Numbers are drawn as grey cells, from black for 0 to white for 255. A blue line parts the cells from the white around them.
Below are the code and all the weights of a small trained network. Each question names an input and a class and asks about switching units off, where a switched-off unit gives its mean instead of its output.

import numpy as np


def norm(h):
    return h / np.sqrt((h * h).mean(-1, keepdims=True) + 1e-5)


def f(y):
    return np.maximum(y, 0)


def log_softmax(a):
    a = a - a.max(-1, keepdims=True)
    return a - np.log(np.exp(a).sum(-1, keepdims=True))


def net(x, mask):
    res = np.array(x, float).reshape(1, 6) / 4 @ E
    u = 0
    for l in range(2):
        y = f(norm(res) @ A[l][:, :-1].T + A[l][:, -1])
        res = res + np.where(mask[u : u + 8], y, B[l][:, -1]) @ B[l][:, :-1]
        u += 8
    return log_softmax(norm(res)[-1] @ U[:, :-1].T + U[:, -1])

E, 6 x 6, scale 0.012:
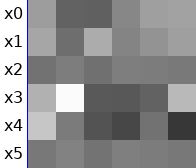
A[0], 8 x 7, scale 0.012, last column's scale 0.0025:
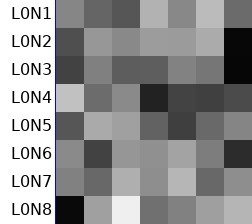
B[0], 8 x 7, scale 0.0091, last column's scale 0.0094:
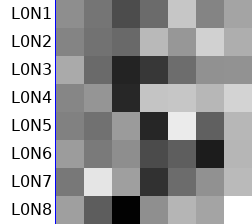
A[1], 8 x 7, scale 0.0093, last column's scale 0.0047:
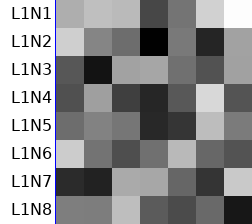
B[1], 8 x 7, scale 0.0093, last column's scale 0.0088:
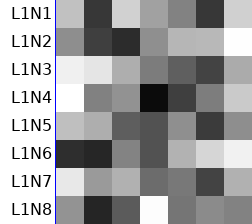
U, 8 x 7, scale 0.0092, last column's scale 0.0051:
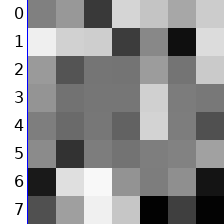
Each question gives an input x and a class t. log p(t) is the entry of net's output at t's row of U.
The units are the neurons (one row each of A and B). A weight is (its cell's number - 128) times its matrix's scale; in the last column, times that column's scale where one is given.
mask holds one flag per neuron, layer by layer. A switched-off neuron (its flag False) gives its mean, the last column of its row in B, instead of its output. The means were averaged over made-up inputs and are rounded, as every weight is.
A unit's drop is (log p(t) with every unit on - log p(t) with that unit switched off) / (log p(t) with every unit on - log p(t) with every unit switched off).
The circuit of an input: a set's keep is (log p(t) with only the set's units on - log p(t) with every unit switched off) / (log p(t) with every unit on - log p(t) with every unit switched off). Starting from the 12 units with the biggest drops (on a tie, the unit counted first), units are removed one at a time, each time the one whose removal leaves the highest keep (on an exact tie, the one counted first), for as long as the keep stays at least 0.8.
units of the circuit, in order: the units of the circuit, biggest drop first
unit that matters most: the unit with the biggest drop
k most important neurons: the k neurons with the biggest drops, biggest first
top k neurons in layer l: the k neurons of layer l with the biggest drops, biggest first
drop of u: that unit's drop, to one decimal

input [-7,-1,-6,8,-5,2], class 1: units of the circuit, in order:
(L1N2 L1N1)
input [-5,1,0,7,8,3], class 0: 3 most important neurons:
(L0N4 L1N2 L0N7)
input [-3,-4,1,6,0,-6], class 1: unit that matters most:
L0N8
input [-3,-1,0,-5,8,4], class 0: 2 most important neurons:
(L0N4 L1N4)
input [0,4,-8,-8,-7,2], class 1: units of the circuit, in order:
(L1N3 L0N6 L1N7)
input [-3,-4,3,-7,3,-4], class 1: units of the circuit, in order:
(L0N8 L1N3)
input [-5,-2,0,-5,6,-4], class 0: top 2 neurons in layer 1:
(L1N4 L1N2)
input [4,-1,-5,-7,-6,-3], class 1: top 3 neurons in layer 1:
(L1N3 L1N7 L1N2)
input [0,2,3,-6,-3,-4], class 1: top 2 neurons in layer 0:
(L0N4 L0N5)
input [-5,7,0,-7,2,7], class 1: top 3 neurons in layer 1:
(L1N3 L1N7 L1N6)
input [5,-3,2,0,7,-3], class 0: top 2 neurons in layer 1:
(L1N4 L1N1)
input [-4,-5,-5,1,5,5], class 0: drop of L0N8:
-0.1
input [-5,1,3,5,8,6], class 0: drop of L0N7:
0.2
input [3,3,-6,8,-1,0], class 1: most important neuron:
(L0N8)
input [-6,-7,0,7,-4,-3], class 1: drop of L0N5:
-0.1
